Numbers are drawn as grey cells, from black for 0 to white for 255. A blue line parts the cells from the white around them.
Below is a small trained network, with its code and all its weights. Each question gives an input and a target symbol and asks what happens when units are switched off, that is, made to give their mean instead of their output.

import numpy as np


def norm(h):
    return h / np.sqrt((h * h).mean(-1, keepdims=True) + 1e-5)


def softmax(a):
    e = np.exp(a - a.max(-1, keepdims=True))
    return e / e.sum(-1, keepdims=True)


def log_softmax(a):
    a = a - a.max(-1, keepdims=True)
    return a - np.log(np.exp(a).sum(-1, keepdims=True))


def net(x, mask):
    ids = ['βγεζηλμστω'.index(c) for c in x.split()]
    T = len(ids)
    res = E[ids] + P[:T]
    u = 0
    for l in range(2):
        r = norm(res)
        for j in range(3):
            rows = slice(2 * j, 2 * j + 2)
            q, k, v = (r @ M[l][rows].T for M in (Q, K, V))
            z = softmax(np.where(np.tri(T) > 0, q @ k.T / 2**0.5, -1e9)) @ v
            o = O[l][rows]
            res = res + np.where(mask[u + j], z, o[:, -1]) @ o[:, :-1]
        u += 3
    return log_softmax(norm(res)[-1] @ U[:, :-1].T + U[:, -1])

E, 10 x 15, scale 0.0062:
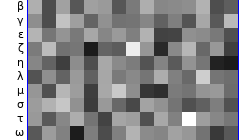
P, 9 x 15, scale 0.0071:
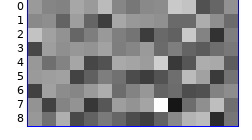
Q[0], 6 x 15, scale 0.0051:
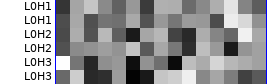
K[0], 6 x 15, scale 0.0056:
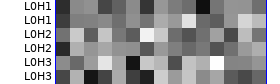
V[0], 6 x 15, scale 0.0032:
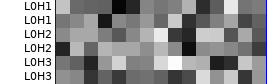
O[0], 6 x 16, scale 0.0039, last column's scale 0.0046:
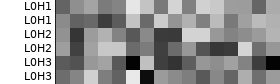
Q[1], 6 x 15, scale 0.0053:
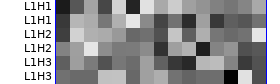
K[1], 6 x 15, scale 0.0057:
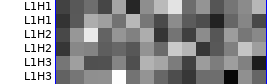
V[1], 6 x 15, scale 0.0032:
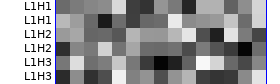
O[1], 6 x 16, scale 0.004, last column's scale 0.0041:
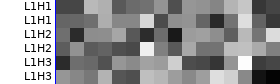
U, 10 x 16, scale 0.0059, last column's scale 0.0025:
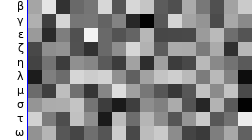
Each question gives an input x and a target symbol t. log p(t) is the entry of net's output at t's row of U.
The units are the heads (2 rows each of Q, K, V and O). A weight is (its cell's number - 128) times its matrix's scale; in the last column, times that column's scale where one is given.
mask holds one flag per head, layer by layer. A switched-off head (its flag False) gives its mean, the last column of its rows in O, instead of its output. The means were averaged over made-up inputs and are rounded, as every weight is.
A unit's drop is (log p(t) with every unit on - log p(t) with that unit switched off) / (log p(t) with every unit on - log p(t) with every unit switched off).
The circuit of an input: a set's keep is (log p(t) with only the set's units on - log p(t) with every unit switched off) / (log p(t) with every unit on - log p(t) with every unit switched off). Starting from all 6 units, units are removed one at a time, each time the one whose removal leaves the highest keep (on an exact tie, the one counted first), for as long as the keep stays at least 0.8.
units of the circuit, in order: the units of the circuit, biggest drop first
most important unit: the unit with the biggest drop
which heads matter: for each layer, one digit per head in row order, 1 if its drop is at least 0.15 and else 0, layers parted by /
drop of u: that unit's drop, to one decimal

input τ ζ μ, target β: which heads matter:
001 / 010
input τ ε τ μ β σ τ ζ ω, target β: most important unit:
L0H2
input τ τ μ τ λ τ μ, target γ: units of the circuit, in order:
[L0H2, L1H1]
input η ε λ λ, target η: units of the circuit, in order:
[L0H1, L1H2]
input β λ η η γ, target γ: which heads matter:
000 / 011
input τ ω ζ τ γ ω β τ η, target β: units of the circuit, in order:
[L0H2, L0H1]
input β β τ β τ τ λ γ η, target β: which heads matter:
111 / 000
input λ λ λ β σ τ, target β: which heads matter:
001 / 000
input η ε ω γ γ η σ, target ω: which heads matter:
001 / 010
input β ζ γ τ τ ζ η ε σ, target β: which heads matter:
011 / 000
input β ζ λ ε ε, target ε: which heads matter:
001 / 011
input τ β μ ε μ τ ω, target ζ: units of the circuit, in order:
[L1H3, L0H3]
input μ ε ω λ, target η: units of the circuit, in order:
[L0H1, L0H3]
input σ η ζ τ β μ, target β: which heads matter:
001 / 000
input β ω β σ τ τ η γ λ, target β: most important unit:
L0H3
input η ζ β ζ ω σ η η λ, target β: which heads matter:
011 / 100
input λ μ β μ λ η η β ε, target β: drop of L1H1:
0.2
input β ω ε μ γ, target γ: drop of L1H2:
0.2
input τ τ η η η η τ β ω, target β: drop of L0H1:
0.1
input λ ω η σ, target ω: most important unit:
L0H3
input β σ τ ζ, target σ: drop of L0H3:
0.0
